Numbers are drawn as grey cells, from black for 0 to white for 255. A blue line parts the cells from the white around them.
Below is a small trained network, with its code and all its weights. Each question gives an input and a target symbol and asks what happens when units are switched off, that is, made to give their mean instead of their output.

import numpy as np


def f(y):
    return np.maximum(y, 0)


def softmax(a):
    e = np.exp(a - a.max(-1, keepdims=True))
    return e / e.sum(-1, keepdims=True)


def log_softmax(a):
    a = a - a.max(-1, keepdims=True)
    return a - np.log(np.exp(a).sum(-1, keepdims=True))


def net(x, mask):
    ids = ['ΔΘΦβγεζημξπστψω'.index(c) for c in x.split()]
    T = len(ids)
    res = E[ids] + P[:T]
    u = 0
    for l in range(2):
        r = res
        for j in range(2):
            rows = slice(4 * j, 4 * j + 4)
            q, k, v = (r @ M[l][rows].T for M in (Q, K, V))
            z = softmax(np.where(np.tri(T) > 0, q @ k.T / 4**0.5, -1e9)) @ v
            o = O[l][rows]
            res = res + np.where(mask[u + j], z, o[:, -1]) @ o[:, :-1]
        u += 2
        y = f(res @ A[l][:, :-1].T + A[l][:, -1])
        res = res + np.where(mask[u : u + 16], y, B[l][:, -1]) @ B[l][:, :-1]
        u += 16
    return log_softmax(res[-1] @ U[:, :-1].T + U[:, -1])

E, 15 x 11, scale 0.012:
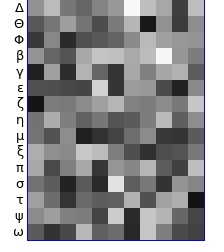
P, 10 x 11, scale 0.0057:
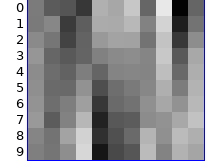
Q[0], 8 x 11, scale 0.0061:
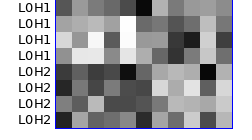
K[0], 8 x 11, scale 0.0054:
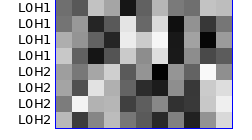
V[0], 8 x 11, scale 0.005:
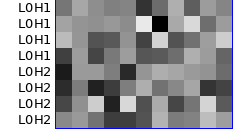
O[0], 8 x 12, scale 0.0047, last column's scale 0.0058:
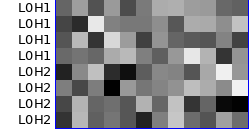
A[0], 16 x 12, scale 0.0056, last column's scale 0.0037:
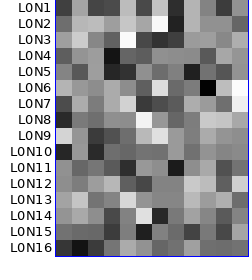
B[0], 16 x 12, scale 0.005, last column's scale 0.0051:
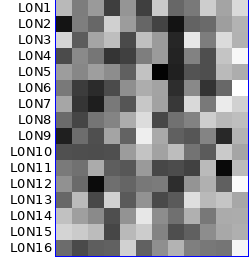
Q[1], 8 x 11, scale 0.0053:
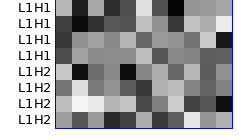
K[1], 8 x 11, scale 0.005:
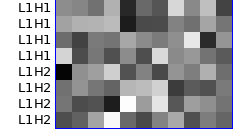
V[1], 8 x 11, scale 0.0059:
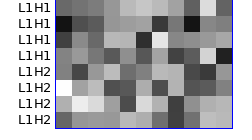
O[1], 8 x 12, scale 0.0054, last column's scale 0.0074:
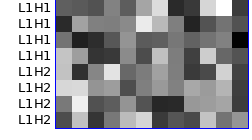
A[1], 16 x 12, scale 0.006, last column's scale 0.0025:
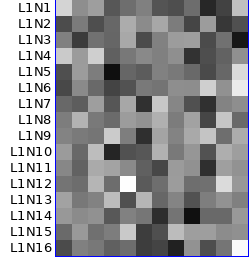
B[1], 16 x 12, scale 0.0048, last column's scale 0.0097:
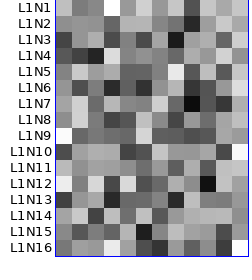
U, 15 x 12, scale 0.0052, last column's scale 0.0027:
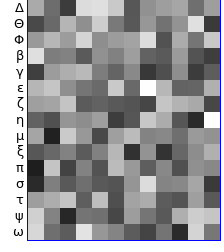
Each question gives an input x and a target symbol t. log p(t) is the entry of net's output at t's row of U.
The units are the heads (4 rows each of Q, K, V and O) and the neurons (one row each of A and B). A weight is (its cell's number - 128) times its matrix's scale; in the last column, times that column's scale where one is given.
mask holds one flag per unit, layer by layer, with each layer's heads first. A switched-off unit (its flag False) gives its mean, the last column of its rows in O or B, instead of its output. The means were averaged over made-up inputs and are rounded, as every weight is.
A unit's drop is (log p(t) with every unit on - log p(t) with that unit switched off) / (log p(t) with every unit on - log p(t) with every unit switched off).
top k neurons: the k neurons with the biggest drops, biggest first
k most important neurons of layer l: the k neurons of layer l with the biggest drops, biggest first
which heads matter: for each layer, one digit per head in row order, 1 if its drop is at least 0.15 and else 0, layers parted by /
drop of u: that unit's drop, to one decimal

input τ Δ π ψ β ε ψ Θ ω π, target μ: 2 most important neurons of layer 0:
[L0N6 L0N14]
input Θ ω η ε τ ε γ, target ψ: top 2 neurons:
[L0N7 L0N1]
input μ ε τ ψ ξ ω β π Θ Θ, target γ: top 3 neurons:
[L1N16 L0N2 L0N11]
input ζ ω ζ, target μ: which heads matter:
00 / 01
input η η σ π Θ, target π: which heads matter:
10 / 10
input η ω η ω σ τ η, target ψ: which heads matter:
01 / 10
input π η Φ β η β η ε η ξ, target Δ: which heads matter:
00 / 01
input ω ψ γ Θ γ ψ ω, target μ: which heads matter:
10 / 01
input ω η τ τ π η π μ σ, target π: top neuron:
[L0N6]
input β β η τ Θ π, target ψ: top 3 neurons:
[L0N6 L0N11 L0N4]
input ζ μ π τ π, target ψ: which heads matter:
00 / 10
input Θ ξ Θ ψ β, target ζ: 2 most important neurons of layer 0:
[L0N14 L0N6]
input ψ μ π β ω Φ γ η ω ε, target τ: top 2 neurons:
[L1N12 L1N7]
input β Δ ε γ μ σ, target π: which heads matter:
00 / 11
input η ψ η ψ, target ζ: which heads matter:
10 / 11
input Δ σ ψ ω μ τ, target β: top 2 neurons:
[L0N11 L0N12]
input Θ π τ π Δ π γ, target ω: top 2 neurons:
[L0N7 L1N9]
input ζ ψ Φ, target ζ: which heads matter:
10 / 11
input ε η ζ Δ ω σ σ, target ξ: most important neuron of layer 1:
[L1N10]
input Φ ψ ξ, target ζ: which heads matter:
01 / 11
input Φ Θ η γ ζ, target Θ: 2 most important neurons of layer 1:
[L1N12 L1N2]
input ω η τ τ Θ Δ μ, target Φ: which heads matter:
00 / 00
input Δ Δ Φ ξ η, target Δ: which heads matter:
01 / 01
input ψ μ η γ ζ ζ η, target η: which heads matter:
00 / 11
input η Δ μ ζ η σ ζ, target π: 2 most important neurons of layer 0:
[L0N7 L0N11]
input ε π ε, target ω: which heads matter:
11 / 11
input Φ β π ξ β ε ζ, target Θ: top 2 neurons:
[L0N6 L1N12]
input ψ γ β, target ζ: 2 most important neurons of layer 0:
[L0N1 L0N7]
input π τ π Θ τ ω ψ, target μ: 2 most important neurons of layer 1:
[L1N16 L1N5]
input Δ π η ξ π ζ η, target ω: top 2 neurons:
[L0N7 L0N3]
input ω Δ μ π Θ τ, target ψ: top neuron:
[L0N6]
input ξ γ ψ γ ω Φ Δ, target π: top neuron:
[L0N9]
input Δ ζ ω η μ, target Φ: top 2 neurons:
[L1N1 L1N5]
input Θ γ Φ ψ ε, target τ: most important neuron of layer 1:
[L1N12]
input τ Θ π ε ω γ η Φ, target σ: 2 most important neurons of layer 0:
[L0N6 L0N4]
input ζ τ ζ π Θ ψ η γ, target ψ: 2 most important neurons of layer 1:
[L1N6 L1N9]
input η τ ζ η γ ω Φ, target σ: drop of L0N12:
0.1
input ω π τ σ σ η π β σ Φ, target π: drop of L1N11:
0.0
